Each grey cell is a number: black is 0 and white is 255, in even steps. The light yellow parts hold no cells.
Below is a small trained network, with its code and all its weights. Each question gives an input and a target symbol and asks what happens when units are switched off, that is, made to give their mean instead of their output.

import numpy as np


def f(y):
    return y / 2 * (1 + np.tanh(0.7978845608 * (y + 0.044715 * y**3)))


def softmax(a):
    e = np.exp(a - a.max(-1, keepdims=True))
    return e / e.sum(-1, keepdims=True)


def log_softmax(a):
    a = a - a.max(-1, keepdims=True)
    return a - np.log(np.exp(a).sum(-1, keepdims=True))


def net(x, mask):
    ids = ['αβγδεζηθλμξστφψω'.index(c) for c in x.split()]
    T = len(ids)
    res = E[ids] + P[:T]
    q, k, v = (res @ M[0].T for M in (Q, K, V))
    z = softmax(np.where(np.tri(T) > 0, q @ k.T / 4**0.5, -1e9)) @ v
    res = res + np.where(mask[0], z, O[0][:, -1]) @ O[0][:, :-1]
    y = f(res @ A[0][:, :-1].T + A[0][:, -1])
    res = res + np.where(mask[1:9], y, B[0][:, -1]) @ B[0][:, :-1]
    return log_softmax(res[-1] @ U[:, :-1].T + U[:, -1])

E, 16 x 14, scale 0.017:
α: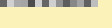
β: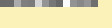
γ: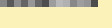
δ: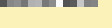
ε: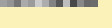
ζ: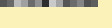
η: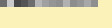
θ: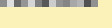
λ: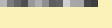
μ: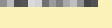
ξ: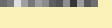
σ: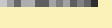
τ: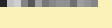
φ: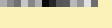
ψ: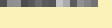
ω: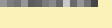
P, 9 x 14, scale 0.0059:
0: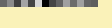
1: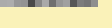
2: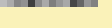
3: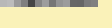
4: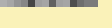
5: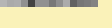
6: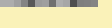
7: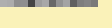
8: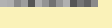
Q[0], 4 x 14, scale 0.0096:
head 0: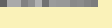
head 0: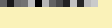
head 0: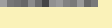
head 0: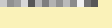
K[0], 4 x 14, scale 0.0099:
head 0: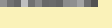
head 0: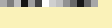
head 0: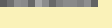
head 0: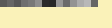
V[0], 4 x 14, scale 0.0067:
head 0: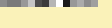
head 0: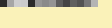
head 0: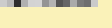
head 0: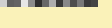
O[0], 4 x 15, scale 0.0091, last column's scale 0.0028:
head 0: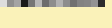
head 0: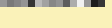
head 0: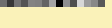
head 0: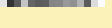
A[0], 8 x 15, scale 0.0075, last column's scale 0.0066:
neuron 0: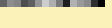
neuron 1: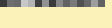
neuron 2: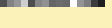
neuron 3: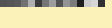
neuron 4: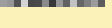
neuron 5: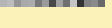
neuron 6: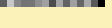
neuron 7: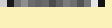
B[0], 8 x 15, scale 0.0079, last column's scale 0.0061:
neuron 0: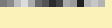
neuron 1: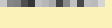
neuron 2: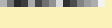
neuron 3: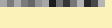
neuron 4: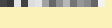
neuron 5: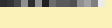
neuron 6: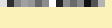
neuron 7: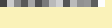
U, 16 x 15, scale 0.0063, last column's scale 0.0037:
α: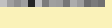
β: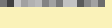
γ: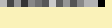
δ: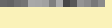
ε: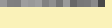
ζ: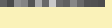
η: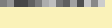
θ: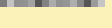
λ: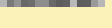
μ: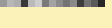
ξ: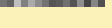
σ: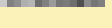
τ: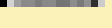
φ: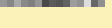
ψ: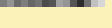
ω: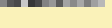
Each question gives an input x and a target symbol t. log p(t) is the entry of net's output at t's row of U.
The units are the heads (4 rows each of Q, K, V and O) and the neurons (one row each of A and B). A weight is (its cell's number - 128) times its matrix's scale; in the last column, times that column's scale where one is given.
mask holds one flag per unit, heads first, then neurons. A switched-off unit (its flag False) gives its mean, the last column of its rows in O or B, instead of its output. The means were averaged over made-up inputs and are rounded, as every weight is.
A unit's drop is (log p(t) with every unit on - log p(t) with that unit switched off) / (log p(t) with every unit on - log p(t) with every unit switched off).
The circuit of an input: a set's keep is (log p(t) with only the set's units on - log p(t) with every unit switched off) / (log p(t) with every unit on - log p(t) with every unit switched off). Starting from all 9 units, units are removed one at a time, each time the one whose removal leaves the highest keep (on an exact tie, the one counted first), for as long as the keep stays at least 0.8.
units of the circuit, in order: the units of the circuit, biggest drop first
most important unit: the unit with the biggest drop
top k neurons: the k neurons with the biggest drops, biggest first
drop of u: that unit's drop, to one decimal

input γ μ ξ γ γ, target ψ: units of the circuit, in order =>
(head 0; neuron 5)
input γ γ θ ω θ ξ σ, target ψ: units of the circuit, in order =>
(head 0; neuron 5)
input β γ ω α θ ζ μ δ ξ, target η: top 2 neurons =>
(neuron 1; neuron 2)
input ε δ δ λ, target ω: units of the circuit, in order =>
(head 0)
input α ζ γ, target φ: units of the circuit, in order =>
(head 0; neuron 0)
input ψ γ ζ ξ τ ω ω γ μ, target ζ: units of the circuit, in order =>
(head 0; neuron 5; neuron 6)
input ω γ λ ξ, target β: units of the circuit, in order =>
(head 0; neuron 4; neuron 1)
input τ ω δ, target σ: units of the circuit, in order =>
(head 0; neuron 6; neuron 0; neuron 2)
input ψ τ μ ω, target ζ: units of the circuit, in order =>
(head 0; neuron 6; neuron 5)
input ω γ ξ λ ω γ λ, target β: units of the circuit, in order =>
(head 0; neuron 4)
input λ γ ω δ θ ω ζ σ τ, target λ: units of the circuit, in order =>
(head 0; neuron 1; neuron 3)
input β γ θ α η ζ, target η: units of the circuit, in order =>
(head 0; neuron 1; neuron 2)
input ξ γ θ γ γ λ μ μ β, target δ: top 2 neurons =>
(neuron 2; neuron 4)
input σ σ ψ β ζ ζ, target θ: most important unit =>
neuron 7
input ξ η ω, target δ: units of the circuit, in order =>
(head 0; neuron 2; neuron 4)
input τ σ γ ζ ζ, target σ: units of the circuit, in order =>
(head 0; neuron 0; neuron 6; neuron 2)
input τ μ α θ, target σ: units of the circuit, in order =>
(head 0; neuron 6; neuron 0; neuron 2)
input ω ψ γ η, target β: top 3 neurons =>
(neuron 4; neuron 2; neuron 1)
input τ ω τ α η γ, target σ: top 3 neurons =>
(neuron 6; neuron 0; neuron 2)
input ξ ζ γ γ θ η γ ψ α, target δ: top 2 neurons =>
(neuron 2; neuron 4)
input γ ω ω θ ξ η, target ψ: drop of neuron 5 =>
0.2
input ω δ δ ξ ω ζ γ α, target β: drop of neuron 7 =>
0.0
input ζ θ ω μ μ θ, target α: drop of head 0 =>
0.9
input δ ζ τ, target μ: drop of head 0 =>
1.2
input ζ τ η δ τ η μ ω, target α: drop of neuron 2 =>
0.0
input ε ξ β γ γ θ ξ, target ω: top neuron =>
(neuron 4)
